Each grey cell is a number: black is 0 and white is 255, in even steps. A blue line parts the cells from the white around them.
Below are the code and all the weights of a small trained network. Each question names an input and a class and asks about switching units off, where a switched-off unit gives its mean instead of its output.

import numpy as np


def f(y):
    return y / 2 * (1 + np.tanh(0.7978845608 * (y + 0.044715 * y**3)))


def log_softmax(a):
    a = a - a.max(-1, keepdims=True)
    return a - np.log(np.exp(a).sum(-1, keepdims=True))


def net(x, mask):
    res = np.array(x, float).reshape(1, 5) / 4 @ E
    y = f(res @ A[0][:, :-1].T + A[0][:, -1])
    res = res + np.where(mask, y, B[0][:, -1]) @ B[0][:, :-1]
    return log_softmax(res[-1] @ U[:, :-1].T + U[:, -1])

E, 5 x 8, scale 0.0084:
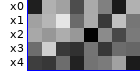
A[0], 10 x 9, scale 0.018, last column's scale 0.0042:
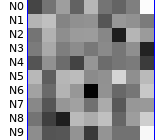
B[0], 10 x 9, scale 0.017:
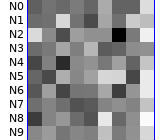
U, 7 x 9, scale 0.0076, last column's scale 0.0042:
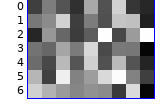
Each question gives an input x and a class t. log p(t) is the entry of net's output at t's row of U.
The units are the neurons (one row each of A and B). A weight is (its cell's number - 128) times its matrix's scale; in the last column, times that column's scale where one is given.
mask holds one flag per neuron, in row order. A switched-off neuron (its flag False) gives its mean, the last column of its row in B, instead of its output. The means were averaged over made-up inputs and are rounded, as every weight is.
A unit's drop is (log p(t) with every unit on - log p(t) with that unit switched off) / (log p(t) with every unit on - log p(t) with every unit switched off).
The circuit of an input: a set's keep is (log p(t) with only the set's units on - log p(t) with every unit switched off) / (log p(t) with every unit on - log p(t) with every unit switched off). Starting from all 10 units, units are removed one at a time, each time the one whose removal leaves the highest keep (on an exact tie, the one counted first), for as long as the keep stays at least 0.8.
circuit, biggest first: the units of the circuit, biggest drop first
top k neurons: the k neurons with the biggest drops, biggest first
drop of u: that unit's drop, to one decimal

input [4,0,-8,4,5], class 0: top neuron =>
(N4)
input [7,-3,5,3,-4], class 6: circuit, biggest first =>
(N2; N8)
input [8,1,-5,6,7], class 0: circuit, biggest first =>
(N4; N8)
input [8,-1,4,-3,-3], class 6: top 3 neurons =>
(N2; N8; N5)
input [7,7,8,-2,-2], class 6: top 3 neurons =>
(N2; N8; N5)
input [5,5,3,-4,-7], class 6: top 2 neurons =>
(N2; N8)
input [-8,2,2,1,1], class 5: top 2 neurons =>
(N5; N8)
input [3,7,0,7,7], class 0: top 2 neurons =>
(N8; N4)
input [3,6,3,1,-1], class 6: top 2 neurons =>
(N8; N5)
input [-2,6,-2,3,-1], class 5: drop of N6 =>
0.1
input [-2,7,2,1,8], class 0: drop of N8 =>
0.2
